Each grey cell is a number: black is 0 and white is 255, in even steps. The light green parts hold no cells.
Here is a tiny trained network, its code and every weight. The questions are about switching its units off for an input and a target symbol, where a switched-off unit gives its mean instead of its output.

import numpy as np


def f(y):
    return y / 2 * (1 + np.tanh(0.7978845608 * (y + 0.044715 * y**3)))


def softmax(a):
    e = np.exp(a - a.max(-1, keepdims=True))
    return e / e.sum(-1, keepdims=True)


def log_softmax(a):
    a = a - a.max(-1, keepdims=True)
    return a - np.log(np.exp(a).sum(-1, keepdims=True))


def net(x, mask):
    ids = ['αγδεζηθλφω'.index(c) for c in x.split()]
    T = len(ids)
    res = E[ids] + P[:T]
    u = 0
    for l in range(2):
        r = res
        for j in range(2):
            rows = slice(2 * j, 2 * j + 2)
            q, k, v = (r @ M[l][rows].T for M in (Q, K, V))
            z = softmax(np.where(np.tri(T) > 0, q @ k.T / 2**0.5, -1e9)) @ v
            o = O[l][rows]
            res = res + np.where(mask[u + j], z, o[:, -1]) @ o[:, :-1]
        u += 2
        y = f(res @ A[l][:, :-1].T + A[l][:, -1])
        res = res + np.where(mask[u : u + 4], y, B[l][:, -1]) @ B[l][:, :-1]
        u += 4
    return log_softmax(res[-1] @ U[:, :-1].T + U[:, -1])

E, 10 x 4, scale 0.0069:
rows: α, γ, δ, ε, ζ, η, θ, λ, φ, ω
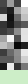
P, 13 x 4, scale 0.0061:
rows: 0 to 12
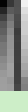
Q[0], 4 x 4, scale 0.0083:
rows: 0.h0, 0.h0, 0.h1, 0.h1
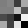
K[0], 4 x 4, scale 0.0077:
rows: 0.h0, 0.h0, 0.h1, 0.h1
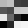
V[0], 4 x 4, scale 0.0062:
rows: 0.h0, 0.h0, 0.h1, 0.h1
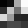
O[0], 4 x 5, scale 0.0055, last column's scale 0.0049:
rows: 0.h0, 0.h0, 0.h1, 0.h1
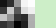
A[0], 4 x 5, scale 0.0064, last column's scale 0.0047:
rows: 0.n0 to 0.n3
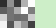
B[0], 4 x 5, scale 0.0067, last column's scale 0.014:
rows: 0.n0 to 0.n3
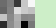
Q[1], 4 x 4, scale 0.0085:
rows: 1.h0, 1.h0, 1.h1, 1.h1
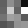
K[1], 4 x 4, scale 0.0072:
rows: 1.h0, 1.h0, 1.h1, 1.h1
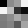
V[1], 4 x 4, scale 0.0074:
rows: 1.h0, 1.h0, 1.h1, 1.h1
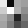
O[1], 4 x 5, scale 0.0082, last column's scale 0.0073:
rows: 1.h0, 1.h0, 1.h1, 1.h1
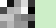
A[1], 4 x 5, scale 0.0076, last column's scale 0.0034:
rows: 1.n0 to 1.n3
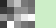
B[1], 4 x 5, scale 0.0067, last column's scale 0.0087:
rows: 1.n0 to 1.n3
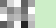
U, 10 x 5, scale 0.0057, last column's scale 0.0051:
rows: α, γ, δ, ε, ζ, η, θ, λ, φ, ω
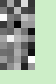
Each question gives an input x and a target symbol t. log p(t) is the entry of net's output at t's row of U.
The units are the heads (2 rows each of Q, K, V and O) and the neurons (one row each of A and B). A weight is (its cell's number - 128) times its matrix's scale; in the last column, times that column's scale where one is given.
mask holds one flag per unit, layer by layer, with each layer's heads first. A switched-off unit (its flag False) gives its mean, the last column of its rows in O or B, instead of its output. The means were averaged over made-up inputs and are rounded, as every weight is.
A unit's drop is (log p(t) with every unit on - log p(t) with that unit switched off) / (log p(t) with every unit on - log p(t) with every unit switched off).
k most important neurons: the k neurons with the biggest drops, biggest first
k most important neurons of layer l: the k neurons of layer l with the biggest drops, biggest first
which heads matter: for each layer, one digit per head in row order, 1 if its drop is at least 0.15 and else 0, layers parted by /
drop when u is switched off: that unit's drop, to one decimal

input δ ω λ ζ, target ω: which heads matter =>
00 / 10
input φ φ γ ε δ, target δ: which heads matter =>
10 / 10
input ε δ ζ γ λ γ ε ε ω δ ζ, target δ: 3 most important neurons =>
[0.n0, 1.n2, 1.n3]
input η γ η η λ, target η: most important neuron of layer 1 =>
[1.n2]
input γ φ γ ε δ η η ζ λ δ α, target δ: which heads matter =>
01 / 10
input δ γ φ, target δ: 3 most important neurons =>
[1.n2, 0.n1, 1.n1]
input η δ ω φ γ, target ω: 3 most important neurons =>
[0.n1, 1.n0, 1.n3]
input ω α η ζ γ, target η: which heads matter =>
01 / 10
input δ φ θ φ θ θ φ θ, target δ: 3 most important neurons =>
[0.n0, 0.n1, 1.n3]
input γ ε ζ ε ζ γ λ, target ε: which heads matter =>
00 / 10
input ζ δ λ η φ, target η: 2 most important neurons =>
[1.n2, 1.n0]
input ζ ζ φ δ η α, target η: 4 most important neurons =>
[1.n2, 1.n0, 0.n1, 1.n1]
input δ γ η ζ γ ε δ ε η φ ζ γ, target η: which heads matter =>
11 / 10
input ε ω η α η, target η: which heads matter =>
01 / 10
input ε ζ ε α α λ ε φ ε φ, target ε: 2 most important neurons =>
[1.n2, 1.n3]
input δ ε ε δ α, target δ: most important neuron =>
[1.n2]
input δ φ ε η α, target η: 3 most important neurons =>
[1.n2, 0.n1, 1.n0]
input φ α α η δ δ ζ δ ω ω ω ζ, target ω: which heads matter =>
10 / 10
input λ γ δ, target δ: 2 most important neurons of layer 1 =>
[1.n2, 1.n1]
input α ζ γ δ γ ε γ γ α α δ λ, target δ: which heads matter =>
00 / 10
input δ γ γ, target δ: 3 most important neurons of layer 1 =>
[1.n2, 1.n1, 1.n3]
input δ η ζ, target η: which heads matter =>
11 / 10
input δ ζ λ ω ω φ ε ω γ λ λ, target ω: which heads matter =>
10 / 10
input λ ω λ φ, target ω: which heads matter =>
00 / 10
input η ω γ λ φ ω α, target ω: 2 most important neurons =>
[1.n3, 1.n0]
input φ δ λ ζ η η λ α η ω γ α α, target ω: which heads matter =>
10 / 10
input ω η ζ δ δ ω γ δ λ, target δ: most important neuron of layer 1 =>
[1.n2]
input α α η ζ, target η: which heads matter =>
01 / 10
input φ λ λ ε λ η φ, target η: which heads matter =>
11 / 10
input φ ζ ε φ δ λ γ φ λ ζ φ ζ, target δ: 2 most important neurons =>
[1.n2, 0.n1]
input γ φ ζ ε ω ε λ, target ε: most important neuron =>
[0.n0]
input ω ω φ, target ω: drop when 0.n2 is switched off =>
0.0
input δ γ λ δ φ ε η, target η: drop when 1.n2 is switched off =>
0.4
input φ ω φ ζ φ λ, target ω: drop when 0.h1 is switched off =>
0.1
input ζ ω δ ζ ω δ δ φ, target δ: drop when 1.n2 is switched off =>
0.3
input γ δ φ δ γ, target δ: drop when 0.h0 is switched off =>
0.0
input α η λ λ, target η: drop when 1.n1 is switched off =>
0.1
